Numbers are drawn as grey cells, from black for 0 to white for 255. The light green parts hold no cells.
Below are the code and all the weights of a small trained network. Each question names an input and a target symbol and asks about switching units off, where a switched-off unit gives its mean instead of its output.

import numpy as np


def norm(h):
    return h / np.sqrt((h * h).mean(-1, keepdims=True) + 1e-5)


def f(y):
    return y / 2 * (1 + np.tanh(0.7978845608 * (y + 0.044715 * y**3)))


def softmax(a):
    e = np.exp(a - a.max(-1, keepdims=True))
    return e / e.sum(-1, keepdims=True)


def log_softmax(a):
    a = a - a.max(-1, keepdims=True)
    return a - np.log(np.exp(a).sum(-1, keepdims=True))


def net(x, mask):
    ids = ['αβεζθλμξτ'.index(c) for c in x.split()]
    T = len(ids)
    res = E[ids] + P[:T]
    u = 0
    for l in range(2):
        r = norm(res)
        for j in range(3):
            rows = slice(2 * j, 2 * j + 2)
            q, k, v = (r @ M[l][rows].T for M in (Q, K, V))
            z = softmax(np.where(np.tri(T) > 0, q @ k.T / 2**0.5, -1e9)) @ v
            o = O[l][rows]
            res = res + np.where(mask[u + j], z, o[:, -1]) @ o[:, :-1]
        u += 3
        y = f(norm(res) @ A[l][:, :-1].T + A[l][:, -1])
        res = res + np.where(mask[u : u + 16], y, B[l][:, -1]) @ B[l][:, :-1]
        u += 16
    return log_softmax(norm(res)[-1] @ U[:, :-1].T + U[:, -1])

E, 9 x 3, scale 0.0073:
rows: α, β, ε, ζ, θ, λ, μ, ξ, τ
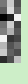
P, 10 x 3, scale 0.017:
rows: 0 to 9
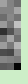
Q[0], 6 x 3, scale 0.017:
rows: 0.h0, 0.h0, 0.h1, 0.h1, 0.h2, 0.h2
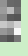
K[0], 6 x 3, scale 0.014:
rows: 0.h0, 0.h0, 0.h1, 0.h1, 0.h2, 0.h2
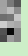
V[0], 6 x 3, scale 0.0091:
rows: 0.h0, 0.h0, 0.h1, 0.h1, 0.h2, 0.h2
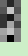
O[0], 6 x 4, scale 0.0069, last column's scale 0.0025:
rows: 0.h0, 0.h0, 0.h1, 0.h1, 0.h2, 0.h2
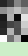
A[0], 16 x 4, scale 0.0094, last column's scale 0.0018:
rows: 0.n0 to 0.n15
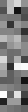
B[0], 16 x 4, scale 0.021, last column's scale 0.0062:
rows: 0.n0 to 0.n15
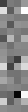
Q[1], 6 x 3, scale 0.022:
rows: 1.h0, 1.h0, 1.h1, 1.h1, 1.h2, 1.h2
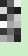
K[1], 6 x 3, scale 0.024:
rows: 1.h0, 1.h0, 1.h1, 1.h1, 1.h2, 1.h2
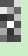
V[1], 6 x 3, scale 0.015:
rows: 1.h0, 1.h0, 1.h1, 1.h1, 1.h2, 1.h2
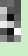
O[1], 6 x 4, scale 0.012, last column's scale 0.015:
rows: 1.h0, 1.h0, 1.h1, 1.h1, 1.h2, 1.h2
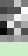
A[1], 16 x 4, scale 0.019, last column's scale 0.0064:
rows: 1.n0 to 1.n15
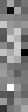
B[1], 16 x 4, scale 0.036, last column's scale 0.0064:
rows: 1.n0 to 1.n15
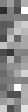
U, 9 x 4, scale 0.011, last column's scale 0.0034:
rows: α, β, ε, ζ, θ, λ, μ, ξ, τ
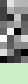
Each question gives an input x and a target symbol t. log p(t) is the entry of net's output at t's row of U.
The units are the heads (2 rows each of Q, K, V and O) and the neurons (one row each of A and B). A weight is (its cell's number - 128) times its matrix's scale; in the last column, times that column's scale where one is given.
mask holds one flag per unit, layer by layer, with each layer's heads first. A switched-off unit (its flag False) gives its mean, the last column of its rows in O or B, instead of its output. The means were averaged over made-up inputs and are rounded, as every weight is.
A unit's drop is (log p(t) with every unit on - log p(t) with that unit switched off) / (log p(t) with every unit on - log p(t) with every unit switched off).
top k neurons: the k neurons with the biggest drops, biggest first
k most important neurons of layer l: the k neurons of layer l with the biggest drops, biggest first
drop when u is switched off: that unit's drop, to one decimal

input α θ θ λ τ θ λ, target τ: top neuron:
(0.n13)
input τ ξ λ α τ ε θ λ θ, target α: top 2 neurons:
(0.n9, 0.n3)
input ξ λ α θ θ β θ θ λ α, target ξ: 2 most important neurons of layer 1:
(1.n15, 1.n1)
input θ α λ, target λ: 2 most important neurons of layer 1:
(1.n1, 1.n3)
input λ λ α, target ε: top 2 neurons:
(1.n7, 0.n1)
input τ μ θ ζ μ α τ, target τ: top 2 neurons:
(0.n13, 0.n1)
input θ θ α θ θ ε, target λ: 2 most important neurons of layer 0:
(0.n13, 0.n14)
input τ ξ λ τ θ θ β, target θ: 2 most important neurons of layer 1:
(1.n15, 1.n3)
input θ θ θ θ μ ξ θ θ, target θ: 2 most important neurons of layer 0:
(0.n9, 0.n5)
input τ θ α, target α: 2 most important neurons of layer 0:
(0.n9, 0.n3)
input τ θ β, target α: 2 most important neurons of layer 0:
(0.n9, 0.n3)
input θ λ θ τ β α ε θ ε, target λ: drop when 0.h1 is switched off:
1.3
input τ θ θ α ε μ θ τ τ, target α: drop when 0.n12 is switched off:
0.0
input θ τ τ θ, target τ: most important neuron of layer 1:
(1.n1)
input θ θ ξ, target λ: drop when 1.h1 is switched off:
0.2
